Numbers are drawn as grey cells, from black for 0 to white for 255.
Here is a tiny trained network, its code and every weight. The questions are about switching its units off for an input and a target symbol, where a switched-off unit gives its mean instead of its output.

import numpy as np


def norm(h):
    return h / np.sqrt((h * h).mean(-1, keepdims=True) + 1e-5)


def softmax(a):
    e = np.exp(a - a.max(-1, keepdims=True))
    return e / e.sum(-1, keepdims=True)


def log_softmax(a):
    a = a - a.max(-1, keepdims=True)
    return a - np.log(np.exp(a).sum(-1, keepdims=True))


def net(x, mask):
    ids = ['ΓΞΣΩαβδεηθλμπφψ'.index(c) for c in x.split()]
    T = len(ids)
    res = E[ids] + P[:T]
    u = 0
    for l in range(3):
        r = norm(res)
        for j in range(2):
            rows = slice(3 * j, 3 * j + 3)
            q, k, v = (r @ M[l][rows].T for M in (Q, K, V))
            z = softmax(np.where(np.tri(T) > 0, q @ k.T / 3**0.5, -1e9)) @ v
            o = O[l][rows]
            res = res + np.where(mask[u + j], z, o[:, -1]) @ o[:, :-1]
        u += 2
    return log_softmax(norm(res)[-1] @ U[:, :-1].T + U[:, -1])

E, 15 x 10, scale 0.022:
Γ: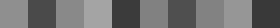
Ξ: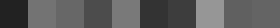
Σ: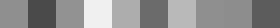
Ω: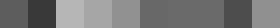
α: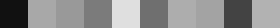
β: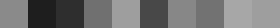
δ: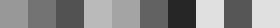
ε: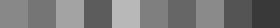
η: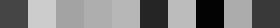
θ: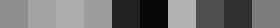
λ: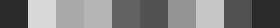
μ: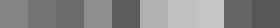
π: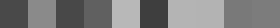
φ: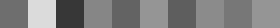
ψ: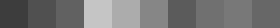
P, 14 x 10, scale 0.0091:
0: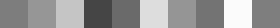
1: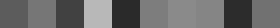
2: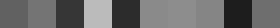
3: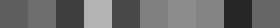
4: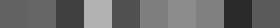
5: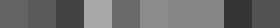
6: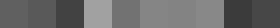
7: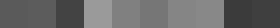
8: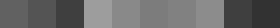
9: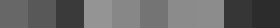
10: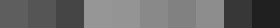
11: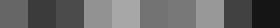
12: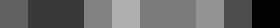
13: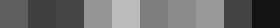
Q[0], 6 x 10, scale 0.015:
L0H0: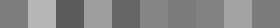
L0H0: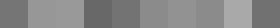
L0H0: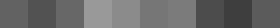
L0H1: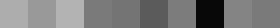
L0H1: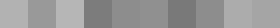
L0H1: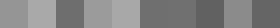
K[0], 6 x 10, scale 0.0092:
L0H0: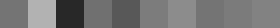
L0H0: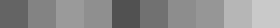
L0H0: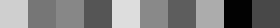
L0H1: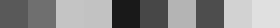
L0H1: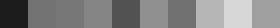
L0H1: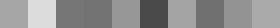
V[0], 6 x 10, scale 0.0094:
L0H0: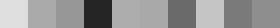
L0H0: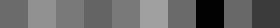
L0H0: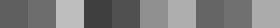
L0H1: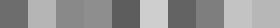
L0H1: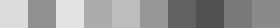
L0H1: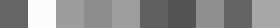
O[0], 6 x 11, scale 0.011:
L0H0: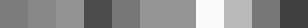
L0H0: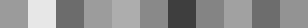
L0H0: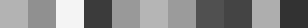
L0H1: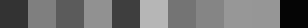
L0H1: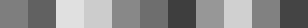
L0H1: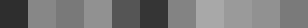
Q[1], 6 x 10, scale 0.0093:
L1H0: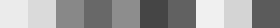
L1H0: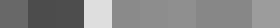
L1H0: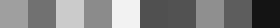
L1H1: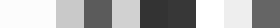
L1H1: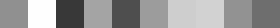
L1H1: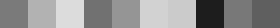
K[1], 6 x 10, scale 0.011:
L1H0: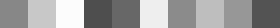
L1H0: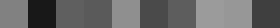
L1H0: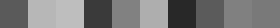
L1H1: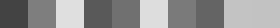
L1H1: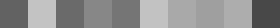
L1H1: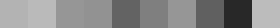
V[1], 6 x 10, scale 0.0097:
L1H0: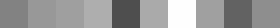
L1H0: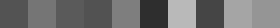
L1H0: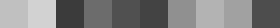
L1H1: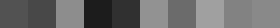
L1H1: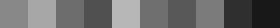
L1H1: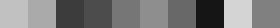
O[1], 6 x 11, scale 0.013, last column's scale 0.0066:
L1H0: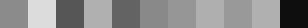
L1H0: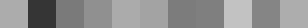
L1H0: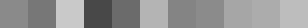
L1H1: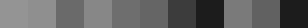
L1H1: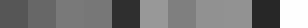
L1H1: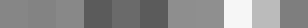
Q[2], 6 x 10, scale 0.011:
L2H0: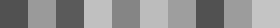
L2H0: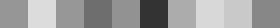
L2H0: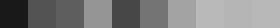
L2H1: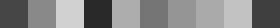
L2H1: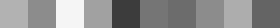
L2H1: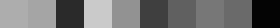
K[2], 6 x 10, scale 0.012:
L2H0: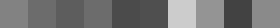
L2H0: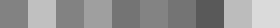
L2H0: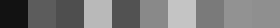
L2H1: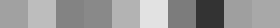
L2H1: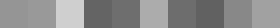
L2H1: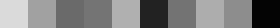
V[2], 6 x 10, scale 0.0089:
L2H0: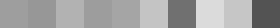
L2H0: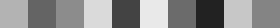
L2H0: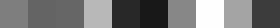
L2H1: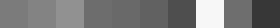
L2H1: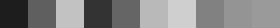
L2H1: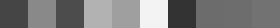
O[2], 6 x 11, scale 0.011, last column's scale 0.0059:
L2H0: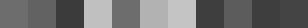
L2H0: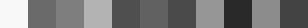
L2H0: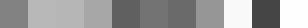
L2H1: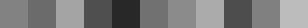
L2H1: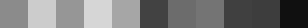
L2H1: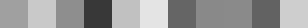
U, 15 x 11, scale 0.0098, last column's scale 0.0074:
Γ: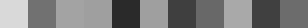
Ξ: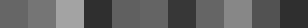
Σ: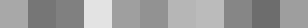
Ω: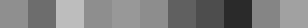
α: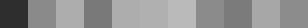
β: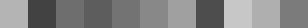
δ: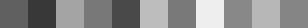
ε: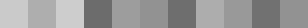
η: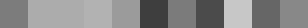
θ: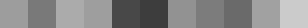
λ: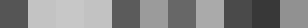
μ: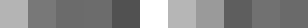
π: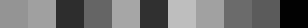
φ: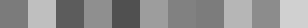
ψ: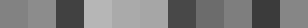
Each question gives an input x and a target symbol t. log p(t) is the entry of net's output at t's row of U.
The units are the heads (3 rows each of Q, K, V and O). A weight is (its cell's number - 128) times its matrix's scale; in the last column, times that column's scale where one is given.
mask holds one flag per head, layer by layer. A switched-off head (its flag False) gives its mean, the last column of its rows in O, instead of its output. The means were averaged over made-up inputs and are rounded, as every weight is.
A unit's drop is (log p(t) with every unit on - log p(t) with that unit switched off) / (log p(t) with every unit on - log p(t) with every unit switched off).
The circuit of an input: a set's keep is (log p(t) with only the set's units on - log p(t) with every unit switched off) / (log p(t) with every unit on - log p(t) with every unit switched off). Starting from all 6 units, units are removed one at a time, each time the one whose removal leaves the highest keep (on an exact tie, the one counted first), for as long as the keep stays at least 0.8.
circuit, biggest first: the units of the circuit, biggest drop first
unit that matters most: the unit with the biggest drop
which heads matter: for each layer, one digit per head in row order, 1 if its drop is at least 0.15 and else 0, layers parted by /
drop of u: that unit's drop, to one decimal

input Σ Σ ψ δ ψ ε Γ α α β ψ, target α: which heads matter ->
11 / 11 / 10
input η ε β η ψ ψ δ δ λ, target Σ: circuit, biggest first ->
L1H1, L0H1, L2H0
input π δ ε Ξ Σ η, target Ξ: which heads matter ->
11 / 11 / 01
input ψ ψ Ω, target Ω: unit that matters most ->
L0H0
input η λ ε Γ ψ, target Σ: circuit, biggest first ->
L1H1, L0H1, L0H0, L2H0
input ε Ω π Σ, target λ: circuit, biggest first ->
L1H0, L2H1, L0H0
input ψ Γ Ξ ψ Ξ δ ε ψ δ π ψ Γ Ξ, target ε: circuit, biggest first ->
L0H0, L0H1, L1H1, L2H1
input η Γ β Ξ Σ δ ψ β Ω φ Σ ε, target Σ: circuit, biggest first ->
L1H1, L2H0, L2H1, L0H0
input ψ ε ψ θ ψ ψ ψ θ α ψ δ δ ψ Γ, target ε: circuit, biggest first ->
L0H0, L0H1, L1H1, L2H1
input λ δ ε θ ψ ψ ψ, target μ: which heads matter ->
11 / 11 / 11
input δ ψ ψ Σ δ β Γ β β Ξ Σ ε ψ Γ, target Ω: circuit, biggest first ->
L1H1, L0H1, L2H0
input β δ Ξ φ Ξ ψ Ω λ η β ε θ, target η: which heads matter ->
11 / 11 / 01
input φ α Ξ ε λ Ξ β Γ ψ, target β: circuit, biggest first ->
L0H1, L1H1, L2H1, L0H0
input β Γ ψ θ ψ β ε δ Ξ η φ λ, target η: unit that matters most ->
L0H1
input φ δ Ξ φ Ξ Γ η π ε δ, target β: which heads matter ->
11 / 01 / 11
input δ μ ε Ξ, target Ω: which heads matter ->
10 / 01 / 00
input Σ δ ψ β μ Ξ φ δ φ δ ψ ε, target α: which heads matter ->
01 / 11 / 10
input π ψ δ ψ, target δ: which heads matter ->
10 / 00 / 10
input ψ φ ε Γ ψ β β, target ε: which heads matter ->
11 / 11 / 01
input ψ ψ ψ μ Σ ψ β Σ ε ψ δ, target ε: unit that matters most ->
L0H0
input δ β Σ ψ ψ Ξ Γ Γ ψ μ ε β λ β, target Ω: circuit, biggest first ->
L1H1, L0H0, L0H1, L1H0
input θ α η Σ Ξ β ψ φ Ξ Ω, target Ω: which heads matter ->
11 / 00 / 10
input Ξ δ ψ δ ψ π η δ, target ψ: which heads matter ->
10 / 11 / 00
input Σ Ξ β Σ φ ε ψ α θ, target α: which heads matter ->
11 / 11 / 10
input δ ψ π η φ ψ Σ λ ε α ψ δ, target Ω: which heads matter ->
00 / 01 / 00
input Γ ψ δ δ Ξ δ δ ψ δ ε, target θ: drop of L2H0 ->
0.2
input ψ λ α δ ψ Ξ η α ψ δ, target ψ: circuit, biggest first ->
L0H0
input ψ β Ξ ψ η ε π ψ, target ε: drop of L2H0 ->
0.1
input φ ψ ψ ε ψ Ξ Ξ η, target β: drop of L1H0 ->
0.1
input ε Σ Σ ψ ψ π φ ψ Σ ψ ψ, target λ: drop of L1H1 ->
0.0
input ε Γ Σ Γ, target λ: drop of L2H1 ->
0.2
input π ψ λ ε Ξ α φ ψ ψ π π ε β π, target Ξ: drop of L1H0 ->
0.4
